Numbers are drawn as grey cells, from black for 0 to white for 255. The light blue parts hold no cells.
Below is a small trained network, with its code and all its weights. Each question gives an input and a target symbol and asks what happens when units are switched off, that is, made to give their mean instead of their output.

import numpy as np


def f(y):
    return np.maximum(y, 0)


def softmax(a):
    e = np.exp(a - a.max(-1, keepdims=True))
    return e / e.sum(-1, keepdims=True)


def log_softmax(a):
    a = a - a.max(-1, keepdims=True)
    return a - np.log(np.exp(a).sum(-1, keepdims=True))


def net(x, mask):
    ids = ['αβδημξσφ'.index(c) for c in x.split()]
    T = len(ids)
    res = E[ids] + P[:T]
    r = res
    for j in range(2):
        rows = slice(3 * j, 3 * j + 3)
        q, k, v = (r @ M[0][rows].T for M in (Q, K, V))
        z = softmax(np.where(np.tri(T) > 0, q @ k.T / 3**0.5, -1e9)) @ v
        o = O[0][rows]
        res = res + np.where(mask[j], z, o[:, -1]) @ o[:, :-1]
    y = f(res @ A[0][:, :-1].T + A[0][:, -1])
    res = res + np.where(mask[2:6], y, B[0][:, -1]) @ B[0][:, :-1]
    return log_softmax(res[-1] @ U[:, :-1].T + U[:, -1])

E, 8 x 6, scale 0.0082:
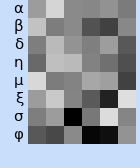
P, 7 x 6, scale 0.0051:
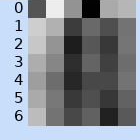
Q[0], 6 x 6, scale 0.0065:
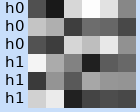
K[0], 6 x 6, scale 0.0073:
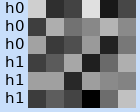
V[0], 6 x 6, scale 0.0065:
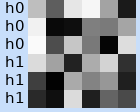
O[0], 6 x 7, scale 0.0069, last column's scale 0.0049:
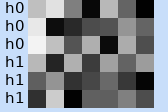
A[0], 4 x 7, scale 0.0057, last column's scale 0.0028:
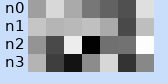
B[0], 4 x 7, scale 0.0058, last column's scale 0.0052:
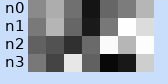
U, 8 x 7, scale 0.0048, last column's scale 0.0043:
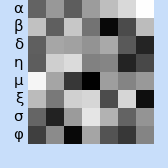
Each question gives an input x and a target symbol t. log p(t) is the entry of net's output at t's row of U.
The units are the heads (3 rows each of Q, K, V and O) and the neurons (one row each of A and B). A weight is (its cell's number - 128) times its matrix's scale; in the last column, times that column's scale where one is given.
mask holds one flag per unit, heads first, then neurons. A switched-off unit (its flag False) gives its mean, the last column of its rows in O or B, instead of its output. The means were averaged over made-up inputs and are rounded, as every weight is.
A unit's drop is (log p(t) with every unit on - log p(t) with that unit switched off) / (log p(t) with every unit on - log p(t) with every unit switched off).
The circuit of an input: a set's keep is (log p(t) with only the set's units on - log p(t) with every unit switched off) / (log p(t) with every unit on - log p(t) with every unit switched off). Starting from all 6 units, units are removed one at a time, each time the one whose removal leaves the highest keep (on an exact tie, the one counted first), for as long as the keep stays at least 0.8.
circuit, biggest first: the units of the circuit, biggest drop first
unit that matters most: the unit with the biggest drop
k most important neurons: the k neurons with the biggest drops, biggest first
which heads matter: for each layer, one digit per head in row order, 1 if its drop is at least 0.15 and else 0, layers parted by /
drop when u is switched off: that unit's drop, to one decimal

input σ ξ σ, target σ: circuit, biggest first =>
[h0; h1]
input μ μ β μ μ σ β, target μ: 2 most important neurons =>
[n2; n3]
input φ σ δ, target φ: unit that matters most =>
h1
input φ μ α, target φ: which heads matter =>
01
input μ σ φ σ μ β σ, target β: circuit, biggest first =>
[n3; h0; n2]
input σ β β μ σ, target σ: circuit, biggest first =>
[h0; h1; n1]
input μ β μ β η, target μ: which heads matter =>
10
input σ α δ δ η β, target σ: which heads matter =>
10
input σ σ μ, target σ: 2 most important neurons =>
[n2; n0]
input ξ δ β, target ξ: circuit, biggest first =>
[h0; h1]
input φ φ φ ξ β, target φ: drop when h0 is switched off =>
0.1
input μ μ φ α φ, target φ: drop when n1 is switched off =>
0.1
